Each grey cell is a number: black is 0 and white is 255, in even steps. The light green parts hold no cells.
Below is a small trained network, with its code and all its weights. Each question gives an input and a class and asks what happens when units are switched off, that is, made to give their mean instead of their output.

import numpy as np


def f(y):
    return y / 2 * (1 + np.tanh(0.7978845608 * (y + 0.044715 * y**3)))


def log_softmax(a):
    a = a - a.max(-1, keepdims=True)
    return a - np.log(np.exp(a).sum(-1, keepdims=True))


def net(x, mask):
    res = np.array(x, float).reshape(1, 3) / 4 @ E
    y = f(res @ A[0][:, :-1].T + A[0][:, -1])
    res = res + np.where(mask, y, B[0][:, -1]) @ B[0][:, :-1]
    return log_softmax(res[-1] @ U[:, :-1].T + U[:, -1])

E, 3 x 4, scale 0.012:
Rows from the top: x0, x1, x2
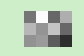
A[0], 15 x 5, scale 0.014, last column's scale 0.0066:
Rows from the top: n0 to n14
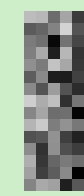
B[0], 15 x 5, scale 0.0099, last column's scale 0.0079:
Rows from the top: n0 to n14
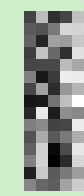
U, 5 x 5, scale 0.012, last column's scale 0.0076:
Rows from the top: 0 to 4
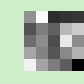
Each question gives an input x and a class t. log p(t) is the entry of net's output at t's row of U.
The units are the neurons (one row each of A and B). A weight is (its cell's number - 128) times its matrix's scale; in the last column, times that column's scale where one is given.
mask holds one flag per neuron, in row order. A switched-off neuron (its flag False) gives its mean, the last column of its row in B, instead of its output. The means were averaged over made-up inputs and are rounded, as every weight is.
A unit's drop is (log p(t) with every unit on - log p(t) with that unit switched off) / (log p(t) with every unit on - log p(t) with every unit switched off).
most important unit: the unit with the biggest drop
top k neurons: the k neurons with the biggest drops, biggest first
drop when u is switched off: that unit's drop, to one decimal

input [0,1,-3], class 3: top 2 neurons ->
n7, n5
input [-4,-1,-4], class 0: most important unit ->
n7
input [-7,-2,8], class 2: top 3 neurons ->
n5, n2, n3
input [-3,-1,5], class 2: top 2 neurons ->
n5, n3
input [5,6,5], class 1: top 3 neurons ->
n7, n12, n11
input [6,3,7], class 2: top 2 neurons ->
n7, n5
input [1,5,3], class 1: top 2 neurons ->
n7, n5
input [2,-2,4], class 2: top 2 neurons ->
n5, n12
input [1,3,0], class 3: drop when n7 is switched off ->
-0.1
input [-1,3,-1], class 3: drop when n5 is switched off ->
0.3
